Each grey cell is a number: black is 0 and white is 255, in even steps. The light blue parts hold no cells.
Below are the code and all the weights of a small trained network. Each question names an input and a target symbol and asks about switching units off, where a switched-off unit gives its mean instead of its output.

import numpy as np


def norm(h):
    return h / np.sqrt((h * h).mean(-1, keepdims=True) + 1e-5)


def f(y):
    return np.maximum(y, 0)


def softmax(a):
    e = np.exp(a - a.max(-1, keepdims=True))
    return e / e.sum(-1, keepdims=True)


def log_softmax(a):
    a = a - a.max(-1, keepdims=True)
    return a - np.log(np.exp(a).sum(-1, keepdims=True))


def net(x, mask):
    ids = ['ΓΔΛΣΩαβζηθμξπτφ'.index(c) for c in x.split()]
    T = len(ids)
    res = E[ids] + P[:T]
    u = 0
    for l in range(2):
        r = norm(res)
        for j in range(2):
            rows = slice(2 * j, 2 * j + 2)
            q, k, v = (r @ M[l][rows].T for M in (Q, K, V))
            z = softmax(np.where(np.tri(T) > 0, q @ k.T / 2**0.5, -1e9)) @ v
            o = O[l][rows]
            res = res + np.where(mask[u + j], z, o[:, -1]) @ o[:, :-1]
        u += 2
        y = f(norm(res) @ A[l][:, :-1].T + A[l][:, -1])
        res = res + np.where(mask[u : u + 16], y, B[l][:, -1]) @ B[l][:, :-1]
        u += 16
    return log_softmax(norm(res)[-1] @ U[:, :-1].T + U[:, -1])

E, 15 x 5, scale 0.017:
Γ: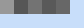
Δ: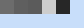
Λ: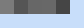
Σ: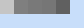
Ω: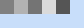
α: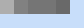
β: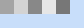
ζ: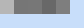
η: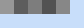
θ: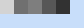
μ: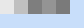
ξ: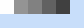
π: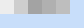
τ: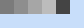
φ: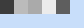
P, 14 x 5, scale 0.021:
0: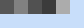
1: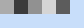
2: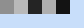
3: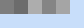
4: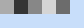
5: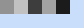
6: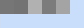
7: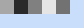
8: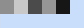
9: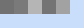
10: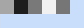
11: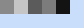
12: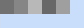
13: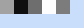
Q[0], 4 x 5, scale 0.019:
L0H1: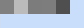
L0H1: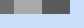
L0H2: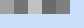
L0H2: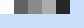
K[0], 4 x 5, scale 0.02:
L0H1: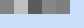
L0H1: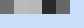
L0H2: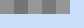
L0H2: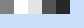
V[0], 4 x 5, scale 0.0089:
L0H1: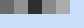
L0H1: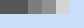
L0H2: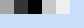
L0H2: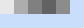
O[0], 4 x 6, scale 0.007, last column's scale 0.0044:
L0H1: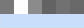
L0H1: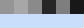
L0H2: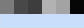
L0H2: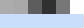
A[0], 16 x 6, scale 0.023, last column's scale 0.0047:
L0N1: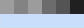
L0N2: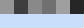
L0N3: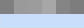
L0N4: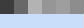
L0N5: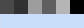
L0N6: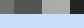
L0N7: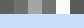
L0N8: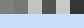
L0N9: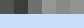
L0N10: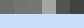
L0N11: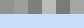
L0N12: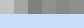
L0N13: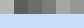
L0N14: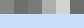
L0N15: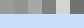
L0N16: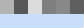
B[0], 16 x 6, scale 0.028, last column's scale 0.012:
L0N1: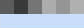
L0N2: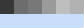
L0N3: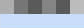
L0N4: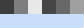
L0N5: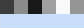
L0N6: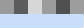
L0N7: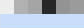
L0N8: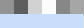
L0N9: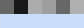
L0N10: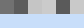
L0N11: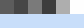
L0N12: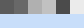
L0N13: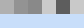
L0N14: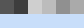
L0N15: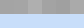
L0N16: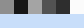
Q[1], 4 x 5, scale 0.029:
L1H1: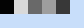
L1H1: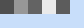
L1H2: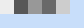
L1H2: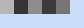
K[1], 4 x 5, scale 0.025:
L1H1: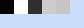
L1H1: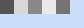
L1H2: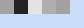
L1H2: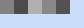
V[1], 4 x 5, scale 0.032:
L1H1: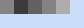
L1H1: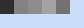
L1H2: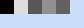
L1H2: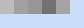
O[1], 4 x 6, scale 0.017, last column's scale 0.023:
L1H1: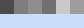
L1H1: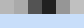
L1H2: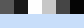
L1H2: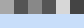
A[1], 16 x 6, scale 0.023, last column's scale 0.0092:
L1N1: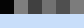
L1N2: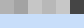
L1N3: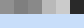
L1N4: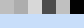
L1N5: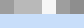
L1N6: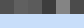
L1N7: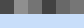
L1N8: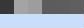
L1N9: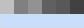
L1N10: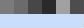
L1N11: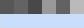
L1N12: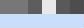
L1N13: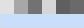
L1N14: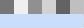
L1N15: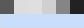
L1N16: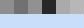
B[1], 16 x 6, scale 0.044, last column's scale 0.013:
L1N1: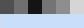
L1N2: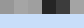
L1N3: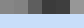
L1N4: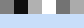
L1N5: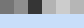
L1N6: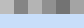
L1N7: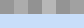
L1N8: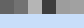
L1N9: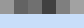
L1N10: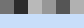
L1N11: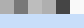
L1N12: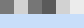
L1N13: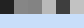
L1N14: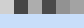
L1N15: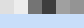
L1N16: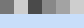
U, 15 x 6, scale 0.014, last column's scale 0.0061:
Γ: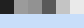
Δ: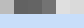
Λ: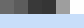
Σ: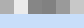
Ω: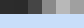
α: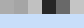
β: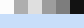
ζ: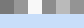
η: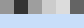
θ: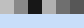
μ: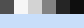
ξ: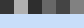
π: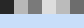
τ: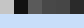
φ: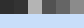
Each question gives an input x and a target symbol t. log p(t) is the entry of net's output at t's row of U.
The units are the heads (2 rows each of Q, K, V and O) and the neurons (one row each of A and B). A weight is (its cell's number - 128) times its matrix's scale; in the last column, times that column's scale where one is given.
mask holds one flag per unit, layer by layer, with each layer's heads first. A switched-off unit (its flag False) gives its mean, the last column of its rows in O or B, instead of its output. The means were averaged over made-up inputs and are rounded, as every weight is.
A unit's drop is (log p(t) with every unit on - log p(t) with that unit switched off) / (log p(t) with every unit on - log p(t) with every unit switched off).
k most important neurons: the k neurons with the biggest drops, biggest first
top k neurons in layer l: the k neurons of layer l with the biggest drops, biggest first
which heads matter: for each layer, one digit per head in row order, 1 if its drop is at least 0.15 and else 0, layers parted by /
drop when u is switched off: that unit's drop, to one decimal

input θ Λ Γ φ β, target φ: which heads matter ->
01 / 00
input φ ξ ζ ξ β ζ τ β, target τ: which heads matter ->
01 / 00
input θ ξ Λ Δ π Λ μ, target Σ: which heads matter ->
01 / 00
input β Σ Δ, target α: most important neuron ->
(L0N16)
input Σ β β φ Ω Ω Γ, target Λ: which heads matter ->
00 / 00
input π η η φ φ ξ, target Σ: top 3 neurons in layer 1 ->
(L1N15, L1N12, L1N14)
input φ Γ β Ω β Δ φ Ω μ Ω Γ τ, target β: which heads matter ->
11 / 11
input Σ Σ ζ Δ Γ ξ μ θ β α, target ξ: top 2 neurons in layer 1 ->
(L1N13, L1N2)
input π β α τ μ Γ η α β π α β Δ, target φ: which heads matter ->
00 / 01
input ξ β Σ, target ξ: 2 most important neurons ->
(L1N1, L0N11)
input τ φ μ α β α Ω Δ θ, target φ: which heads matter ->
11 / 11
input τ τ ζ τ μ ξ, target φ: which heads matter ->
11 / 11
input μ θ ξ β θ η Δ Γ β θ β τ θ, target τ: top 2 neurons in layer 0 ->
(L0N16, L0N11)
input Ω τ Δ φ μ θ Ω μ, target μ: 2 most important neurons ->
(L0N13, L0N12)
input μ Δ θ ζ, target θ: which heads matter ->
10 / 01
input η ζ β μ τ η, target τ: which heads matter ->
11 / 11
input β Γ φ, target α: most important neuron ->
(L0N16)
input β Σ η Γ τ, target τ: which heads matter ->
00 / 01
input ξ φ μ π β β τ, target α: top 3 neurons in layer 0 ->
(L0N4, L0N16, L0N12)
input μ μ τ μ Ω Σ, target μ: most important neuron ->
(L0N16)
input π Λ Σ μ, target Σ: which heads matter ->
01 / 00
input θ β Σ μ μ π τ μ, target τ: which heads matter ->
01 / 00
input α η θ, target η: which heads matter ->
11 / 01
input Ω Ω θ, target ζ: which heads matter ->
11 / 01
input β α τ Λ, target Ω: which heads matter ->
00 / 00
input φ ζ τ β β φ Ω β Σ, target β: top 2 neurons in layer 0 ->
(L0N10, L0N16)
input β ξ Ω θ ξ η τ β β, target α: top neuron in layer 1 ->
(L1N14)
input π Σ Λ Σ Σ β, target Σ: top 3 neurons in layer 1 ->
(L1N15, L1N12, L1N14)
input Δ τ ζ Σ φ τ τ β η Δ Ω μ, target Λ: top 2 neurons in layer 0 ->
(L0N12, L0N16)
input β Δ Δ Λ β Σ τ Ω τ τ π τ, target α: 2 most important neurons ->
(L0N16, L1N14)
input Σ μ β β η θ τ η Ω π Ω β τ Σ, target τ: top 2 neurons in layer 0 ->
(L0N16, L0N8)
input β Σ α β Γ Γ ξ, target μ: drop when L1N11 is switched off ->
0.0
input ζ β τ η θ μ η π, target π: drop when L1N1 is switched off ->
0.1
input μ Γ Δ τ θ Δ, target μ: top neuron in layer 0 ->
(L0N16)
